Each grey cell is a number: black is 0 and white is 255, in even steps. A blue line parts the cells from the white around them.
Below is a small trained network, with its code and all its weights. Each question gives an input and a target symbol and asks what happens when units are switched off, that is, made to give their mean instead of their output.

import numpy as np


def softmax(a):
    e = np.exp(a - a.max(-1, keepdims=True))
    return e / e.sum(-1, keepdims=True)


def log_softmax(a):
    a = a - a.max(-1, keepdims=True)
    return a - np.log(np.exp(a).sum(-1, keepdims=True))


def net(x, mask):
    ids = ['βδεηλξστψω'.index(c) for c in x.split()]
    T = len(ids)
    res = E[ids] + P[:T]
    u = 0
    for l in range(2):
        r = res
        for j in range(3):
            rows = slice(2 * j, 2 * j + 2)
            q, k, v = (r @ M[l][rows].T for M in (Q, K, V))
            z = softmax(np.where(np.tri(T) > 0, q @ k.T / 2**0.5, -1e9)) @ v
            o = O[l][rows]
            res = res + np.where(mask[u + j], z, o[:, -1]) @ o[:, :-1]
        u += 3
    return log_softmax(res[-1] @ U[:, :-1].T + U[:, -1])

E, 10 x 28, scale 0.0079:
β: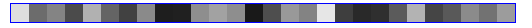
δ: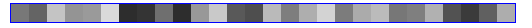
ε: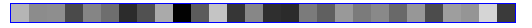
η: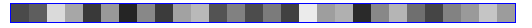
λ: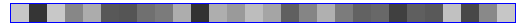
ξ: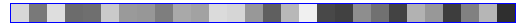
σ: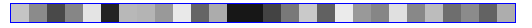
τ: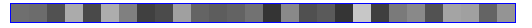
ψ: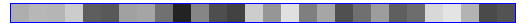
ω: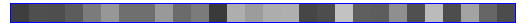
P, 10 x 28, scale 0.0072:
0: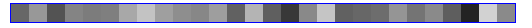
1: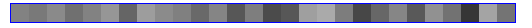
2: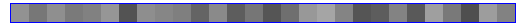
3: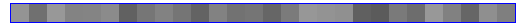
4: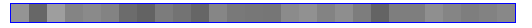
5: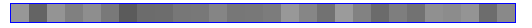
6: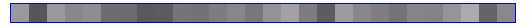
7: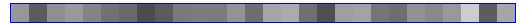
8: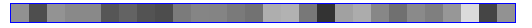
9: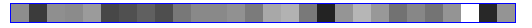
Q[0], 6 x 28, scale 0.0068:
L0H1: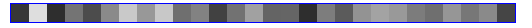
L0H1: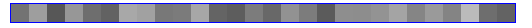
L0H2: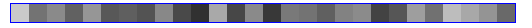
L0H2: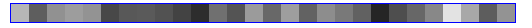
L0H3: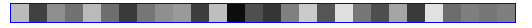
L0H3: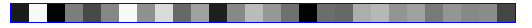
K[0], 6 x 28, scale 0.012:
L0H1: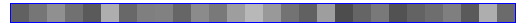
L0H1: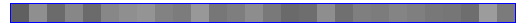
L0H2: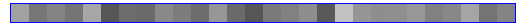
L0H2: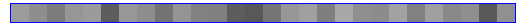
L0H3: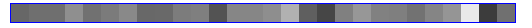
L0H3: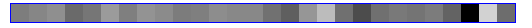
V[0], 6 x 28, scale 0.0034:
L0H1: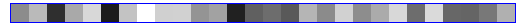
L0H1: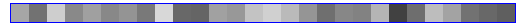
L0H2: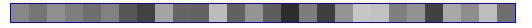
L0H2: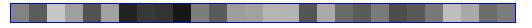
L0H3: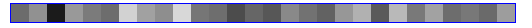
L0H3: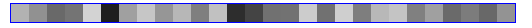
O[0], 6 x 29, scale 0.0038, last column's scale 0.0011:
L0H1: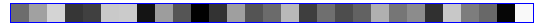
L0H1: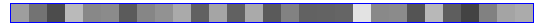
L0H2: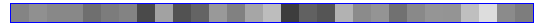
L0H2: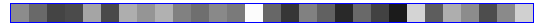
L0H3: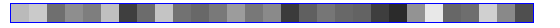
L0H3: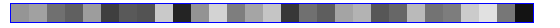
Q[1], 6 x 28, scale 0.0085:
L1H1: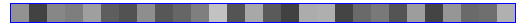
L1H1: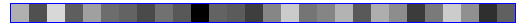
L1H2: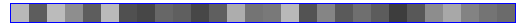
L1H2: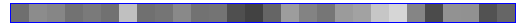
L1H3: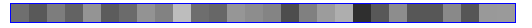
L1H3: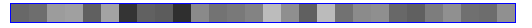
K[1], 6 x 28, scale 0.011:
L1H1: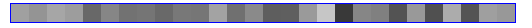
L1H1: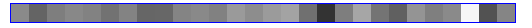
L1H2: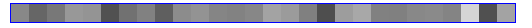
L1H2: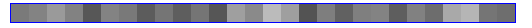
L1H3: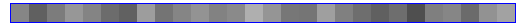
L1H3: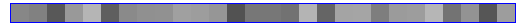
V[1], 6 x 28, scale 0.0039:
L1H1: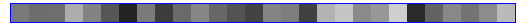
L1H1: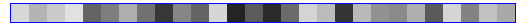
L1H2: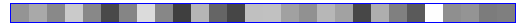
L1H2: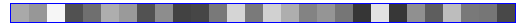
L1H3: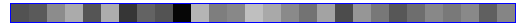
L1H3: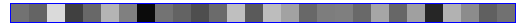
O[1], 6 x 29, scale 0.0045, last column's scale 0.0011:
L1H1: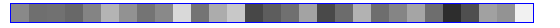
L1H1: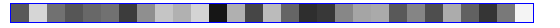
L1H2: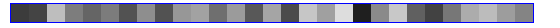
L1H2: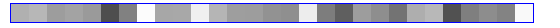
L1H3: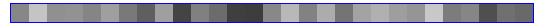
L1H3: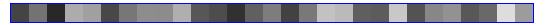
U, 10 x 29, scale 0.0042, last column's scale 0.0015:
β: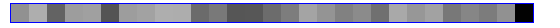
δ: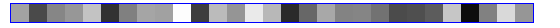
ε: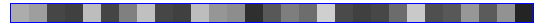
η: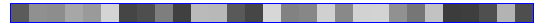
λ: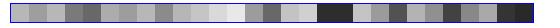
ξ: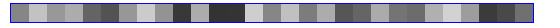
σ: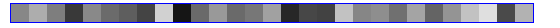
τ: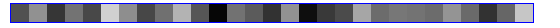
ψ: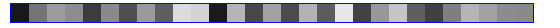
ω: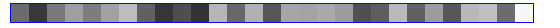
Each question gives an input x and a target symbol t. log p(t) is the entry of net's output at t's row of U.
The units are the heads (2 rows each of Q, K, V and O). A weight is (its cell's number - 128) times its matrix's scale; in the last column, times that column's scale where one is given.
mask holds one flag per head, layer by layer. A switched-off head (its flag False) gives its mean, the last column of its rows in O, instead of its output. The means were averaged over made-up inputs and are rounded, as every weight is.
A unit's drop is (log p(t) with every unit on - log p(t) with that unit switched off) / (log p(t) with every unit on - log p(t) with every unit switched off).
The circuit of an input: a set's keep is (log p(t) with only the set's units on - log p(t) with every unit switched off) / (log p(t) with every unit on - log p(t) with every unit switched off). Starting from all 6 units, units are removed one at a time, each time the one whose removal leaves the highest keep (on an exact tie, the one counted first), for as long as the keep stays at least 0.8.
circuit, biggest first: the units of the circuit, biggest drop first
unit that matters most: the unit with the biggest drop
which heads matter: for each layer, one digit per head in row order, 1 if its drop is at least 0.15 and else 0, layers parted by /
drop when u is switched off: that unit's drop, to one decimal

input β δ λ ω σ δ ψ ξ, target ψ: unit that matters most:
L0H1
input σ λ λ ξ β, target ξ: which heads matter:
100 / 110
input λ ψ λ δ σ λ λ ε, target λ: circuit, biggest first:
[L1H2 L0H1]
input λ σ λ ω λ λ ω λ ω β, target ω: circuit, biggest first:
[L1H1 L0H2]
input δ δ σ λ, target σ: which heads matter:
001 / 000
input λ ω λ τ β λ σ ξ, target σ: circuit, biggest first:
[L0H3 L0H1]
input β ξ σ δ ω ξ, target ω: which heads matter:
100 / 101
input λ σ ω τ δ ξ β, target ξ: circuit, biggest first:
[L0H1 L1H1 L1H2]
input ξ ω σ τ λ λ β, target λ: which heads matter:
010 / 010
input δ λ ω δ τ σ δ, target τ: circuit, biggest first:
[L0H1 L1H2]
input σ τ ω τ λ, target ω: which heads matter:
110 / 100
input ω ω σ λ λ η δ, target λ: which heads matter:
000 / 010
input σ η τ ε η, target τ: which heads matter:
101 / 000
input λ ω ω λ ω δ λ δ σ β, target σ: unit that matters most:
L0H3
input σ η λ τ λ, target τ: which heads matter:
100 / 000
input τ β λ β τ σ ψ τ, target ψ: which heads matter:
110 / 011
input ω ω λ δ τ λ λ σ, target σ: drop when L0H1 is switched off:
0.3
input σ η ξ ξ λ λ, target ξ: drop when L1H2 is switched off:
0.5
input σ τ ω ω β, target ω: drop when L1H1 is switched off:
0.7
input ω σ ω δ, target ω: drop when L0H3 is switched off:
0.0
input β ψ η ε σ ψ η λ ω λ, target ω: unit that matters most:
L1H1
